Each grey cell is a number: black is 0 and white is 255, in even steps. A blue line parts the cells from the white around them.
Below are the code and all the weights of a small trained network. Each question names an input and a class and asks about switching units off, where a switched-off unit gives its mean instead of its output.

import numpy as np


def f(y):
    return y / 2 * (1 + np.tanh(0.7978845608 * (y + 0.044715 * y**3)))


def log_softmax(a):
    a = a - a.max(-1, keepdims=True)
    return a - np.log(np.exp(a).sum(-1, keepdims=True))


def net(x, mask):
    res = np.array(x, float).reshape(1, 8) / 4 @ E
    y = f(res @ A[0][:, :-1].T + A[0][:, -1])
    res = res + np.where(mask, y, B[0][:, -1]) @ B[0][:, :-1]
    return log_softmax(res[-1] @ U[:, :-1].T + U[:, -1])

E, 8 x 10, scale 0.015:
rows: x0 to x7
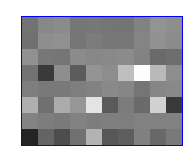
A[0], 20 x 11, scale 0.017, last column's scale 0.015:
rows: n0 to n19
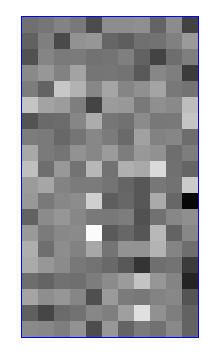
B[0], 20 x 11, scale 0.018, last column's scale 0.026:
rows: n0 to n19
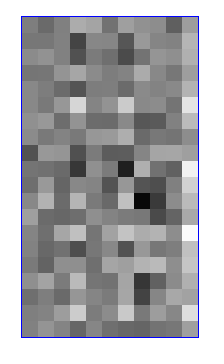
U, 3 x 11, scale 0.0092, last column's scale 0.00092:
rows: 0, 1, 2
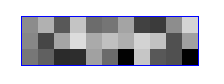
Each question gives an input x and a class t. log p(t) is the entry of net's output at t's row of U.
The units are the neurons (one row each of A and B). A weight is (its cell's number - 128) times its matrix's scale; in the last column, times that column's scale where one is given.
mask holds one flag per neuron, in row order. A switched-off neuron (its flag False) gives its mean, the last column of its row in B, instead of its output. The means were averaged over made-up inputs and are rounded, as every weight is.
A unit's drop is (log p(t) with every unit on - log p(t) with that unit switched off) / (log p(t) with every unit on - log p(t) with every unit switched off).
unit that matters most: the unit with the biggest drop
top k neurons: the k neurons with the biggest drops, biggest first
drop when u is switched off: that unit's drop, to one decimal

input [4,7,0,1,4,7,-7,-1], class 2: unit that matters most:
n9
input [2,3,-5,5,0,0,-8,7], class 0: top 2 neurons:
(n6, n16)
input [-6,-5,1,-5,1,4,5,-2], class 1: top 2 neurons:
(n15, n13)
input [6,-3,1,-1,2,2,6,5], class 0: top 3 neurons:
(n9, n6, n15)
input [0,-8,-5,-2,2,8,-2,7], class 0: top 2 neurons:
(n11, n6)
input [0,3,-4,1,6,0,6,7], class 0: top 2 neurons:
(n9, n6)
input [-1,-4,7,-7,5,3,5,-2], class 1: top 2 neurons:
(n15, n13)
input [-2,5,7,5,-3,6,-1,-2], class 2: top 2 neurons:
(n9, n14)
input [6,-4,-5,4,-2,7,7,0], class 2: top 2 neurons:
(n9, n5)
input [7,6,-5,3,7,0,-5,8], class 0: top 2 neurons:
(n6, n15)
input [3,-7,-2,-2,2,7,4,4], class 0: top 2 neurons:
(n11, n6)
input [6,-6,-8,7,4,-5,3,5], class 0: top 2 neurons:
(n16, n13)
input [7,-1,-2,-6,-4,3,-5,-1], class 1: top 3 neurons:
(n15, n13, n6)
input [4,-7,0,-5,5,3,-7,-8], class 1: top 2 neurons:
(n15, n5)
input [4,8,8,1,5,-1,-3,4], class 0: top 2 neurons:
(n9, n13)
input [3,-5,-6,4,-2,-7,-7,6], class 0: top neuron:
(n13)
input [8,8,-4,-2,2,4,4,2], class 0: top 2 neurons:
(n11, n5)
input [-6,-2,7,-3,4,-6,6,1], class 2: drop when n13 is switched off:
0.2
